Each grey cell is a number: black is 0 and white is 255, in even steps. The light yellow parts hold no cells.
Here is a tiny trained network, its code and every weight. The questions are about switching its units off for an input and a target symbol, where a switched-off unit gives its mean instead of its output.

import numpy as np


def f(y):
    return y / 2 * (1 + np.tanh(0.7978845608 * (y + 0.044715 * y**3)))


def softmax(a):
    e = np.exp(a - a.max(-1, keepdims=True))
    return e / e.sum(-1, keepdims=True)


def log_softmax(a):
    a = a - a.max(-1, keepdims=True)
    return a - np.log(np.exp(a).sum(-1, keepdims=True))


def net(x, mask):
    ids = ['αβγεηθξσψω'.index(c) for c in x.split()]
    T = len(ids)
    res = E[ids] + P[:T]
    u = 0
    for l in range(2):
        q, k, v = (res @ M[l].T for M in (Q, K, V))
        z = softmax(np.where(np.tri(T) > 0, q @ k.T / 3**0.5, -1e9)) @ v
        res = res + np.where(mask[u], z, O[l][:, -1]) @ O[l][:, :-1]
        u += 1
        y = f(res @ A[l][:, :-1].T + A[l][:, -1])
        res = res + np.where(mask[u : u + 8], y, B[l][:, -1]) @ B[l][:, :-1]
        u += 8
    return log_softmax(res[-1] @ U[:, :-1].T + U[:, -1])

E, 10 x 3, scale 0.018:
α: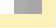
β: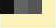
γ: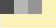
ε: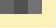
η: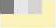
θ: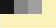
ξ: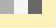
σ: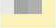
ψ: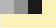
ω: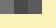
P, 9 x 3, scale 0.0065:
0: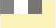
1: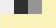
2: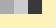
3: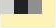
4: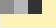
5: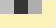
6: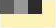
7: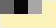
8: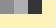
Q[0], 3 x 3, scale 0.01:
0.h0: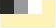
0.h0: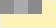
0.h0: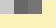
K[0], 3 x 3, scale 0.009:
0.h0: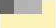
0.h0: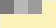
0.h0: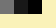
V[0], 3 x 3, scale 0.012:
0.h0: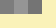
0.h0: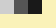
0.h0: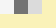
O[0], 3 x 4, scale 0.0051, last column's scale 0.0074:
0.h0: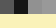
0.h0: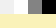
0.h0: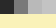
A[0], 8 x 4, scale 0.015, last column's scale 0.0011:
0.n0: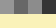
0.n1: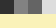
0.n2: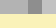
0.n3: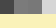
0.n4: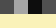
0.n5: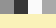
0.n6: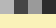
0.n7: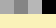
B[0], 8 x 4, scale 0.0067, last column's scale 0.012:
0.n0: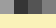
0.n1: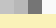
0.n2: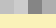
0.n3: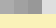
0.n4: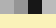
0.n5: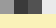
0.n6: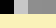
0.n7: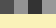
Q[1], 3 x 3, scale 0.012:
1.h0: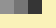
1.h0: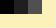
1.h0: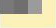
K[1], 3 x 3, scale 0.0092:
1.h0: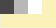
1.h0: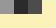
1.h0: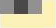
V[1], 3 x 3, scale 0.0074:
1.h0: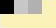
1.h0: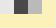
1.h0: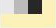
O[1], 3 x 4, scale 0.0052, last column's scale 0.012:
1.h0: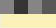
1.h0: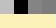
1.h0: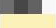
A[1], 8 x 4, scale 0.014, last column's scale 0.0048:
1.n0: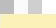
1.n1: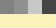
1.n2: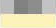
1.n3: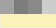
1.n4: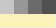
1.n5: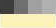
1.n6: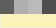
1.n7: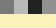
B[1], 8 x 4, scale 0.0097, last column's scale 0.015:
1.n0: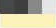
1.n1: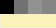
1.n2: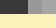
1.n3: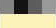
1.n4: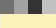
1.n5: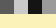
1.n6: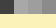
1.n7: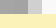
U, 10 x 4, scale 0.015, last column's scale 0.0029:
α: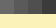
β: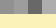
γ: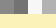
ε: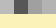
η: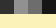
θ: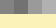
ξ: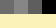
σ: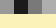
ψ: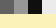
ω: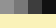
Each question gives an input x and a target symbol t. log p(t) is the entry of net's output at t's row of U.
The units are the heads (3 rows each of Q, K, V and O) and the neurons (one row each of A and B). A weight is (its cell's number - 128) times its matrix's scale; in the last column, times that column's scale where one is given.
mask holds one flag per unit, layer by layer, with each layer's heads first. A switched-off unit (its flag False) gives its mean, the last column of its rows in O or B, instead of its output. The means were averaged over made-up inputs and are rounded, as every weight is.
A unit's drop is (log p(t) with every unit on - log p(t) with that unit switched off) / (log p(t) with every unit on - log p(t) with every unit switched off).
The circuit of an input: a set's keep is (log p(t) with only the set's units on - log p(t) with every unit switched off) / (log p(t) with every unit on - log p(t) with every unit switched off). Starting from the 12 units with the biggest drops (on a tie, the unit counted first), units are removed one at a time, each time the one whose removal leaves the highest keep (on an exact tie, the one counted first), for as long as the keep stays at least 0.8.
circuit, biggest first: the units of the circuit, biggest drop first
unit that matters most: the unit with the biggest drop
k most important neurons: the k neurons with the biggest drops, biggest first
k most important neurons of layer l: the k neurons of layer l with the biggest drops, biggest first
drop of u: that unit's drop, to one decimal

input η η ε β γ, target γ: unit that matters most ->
0.n1
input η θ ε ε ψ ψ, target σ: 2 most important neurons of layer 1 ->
1.n0, 1.n2
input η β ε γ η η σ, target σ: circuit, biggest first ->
1.n0, 1.n3
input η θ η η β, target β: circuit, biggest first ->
1.n7, 0.n4, 0.n1
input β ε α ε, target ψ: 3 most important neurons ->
0.n6, 1.n7, 0.n1
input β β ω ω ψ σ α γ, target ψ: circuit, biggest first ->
1.n7, 1.n0
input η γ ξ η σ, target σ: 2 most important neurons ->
1.n0, 0.n4
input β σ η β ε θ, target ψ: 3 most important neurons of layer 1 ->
1.n7, 1.n5, 1.n0
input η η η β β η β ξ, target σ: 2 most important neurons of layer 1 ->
1.n5, 1.n0
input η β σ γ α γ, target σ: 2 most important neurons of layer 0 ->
0.n1, 0.n5
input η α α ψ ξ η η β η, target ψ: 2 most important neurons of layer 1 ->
1.n7, 1.n5
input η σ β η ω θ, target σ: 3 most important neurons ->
0.n5, 0.n1, 0.n3
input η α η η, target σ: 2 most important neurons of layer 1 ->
1.n7, 1.n4
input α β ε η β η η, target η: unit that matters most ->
0.n4
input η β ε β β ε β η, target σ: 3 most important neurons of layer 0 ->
0.n5, 0.n1, 0.n3
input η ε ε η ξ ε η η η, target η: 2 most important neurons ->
1.n7, 0.n4
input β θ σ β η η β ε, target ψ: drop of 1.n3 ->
0.1
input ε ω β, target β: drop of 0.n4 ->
0.1
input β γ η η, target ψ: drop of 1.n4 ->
-0.1
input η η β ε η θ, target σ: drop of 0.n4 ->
-0.1
